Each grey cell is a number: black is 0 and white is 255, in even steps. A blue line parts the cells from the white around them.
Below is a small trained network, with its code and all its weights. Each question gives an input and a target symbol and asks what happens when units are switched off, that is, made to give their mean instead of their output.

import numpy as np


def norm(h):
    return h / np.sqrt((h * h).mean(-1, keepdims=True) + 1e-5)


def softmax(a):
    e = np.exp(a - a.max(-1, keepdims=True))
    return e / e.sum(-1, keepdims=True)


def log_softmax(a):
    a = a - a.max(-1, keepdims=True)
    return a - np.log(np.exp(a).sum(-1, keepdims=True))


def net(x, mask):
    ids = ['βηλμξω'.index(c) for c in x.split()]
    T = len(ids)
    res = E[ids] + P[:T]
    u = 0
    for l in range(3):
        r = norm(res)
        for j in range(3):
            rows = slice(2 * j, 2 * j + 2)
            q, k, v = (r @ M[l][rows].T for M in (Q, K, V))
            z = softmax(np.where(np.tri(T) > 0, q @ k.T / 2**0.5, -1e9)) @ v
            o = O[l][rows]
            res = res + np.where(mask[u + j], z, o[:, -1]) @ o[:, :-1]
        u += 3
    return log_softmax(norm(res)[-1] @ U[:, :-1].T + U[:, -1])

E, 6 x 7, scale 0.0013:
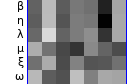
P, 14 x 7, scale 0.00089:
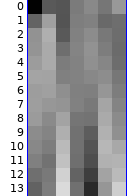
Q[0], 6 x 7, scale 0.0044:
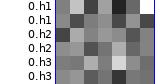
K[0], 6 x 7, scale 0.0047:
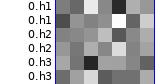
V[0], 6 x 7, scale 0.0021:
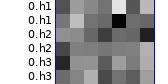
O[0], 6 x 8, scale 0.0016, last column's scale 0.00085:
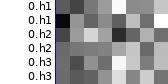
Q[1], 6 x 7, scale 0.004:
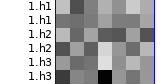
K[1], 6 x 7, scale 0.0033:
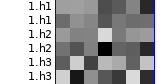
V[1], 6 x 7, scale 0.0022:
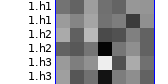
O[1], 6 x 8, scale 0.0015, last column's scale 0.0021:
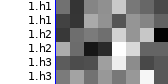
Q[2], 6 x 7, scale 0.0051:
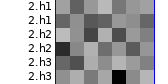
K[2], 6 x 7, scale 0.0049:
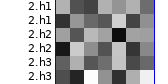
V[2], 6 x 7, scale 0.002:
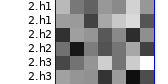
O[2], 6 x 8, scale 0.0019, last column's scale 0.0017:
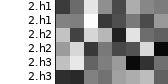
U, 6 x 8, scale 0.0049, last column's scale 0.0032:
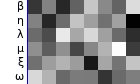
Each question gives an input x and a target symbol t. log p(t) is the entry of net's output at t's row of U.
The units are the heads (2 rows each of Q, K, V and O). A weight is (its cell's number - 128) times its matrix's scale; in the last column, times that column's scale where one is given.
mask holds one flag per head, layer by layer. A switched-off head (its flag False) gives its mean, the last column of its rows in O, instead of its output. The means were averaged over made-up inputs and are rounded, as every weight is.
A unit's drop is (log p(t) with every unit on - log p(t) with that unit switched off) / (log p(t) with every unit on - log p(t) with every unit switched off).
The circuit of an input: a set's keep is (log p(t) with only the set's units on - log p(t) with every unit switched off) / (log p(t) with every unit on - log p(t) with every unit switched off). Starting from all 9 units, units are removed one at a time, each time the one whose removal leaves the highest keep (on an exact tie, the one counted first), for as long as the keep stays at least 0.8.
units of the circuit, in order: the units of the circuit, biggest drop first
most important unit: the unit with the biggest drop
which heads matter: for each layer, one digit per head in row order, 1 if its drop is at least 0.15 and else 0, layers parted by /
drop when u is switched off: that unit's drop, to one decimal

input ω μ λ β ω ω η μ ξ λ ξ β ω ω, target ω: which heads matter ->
000 / 000 / 001
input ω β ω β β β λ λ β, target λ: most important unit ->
2.h2
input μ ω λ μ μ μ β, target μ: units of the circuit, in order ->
[1.h2; 2.h3]
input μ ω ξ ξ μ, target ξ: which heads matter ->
010 / 010 / 001
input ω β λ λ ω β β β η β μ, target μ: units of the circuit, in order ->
[2.h3; 1.h3]
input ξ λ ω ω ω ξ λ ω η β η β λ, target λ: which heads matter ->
001 / 001 / 010
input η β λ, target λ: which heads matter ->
101 / 000 / 011
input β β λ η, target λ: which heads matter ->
101 / 000 / 011
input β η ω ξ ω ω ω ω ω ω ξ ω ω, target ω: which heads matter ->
000 / 000 / 011
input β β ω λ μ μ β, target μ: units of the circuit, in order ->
[1.h2; 2.h3; 1.h3]
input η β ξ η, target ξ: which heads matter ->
111 / 010 / 011
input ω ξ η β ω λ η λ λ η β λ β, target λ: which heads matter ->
001 / 000 / 010
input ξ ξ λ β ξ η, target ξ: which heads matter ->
100 / 000 / 011
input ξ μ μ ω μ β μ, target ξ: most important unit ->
0.h2
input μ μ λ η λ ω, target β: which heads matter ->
100 / 010 / 010
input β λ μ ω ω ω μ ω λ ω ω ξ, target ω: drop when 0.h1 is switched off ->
-0.1
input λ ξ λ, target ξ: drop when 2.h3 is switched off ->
0.3
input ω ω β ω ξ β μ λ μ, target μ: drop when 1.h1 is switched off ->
0.0
